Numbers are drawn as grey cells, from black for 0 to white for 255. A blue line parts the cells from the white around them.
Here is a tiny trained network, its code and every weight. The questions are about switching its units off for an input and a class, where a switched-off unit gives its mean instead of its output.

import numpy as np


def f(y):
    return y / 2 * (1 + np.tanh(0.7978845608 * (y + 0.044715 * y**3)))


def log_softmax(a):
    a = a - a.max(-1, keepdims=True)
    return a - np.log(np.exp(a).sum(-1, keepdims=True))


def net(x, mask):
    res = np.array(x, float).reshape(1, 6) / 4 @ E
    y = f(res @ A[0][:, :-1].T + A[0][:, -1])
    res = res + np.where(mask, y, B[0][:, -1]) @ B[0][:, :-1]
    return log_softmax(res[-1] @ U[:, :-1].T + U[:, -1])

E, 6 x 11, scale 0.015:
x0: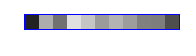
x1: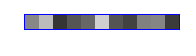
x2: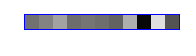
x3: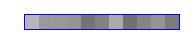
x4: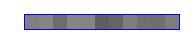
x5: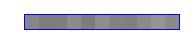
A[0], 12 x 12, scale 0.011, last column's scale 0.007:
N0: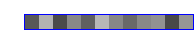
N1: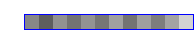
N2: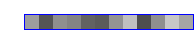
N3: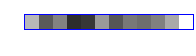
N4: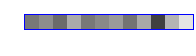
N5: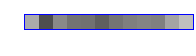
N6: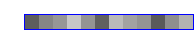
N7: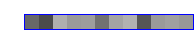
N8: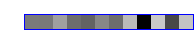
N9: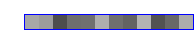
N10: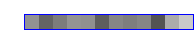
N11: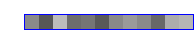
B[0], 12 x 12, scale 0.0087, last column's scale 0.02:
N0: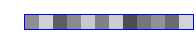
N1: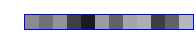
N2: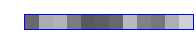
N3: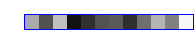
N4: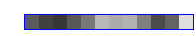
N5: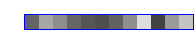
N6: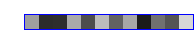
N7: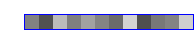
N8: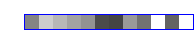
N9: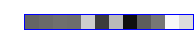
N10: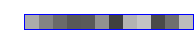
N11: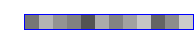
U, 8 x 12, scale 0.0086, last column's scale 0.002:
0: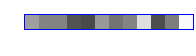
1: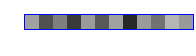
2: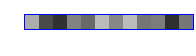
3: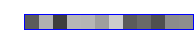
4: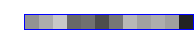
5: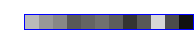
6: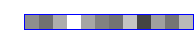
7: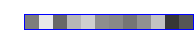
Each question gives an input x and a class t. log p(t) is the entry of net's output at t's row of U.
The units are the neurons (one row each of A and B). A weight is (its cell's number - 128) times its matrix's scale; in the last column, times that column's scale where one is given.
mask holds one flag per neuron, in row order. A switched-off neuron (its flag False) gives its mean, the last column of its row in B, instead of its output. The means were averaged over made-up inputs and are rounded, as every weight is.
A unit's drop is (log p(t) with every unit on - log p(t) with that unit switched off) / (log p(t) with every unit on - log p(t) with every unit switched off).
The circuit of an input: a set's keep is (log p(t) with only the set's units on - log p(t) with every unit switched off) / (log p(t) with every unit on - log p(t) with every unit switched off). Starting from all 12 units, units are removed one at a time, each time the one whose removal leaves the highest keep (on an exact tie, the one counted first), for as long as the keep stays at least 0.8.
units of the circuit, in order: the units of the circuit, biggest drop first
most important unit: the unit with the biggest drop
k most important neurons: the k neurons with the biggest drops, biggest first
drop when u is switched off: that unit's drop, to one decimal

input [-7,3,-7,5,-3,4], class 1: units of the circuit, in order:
(N9)
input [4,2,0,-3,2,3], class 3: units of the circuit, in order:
(N8, N3)
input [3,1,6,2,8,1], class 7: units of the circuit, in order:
(N3, N8)
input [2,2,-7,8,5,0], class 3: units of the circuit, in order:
(N3, N9)
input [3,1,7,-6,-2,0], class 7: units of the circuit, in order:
(N8, N3)
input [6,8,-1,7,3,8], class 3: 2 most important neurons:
(N8, N9)
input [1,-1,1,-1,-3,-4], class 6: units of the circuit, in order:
(N3, N5)
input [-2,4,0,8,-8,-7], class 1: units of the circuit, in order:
(N8, N9)
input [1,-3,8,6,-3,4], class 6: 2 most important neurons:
(N3, N7)
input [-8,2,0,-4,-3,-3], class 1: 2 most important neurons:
(N8, N3)
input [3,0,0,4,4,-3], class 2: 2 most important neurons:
(N9, N8)
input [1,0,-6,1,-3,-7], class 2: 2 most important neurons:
(N4, N3)
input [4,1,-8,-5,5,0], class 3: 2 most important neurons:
(N9, N3)
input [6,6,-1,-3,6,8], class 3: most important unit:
N8
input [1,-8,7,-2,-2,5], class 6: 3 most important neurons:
(N7, N3, N6)
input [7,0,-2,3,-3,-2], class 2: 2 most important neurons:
(N6, N9)
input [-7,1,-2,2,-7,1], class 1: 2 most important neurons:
(N3, N9)
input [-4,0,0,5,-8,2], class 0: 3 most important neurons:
(N8, N9, N0)
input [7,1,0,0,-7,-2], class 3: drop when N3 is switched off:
0.6
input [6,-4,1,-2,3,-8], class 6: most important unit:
N7
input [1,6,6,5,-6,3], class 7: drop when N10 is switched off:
0.0
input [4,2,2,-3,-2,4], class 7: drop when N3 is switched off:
0.1
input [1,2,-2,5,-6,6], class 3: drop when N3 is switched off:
0.5
